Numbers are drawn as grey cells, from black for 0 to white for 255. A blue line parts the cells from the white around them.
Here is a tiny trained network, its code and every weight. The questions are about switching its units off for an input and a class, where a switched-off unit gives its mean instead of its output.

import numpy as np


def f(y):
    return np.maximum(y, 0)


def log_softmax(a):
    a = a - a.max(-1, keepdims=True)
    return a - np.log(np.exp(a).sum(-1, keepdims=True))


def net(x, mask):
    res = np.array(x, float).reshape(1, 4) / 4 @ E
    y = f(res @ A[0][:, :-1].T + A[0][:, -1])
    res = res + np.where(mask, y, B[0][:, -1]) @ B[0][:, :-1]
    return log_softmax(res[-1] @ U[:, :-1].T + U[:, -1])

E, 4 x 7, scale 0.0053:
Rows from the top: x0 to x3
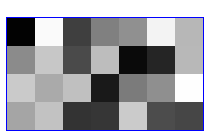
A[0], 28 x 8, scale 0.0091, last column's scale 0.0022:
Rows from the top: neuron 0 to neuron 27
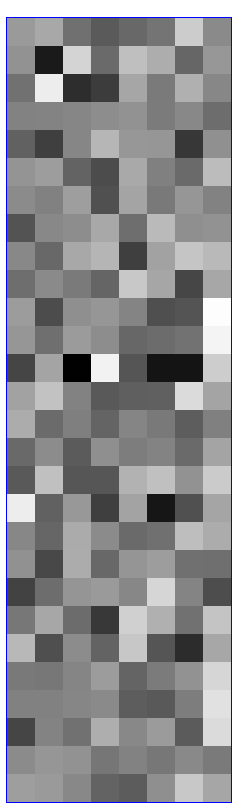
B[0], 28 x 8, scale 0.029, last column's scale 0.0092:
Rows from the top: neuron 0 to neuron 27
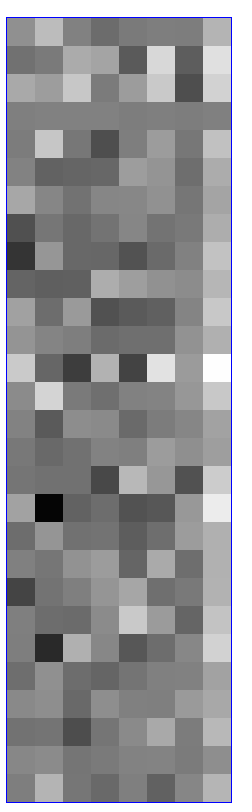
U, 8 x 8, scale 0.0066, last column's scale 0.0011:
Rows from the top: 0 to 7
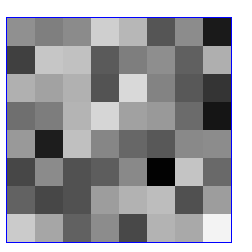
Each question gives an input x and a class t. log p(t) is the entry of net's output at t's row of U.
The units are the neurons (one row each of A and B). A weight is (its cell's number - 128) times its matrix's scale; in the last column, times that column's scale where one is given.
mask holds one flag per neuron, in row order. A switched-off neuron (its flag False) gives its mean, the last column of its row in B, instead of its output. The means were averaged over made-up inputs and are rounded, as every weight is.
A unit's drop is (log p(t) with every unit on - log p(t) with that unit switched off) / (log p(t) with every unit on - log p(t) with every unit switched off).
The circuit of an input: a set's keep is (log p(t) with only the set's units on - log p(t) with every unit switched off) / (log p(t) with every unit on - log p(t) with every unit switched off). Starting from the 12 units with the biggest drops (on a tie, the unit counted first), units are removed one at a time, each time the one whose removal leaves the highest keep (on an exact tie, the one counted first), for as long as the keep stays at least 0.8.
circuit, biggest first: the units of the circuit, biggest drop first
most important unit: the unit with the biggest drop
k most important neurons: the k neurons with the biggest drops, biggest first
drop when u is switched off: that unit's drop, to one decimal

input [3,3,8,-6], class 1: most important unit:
neuron 17
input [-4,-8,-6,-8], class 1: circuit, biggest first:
neuron 4; neuron 12
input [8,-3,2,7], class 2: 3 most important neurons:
neuron 2; neuron 12; neuron 17
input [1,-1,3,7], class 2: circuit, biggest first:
neuron 12; neuron 2
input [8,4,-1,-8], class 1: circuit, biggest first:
neuron 17; neuron 8
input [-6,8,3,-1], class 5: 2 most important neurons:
neuron 1; neuron 2
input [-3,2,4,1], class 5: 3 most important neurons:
neuron 12; neuron 1; neuron 2
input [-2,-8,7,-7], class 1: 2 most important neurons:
neuron 12; neuron 8
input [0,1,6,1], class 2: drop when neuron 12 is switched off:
0.7
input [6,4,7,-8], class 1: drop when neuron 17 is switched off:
0.2
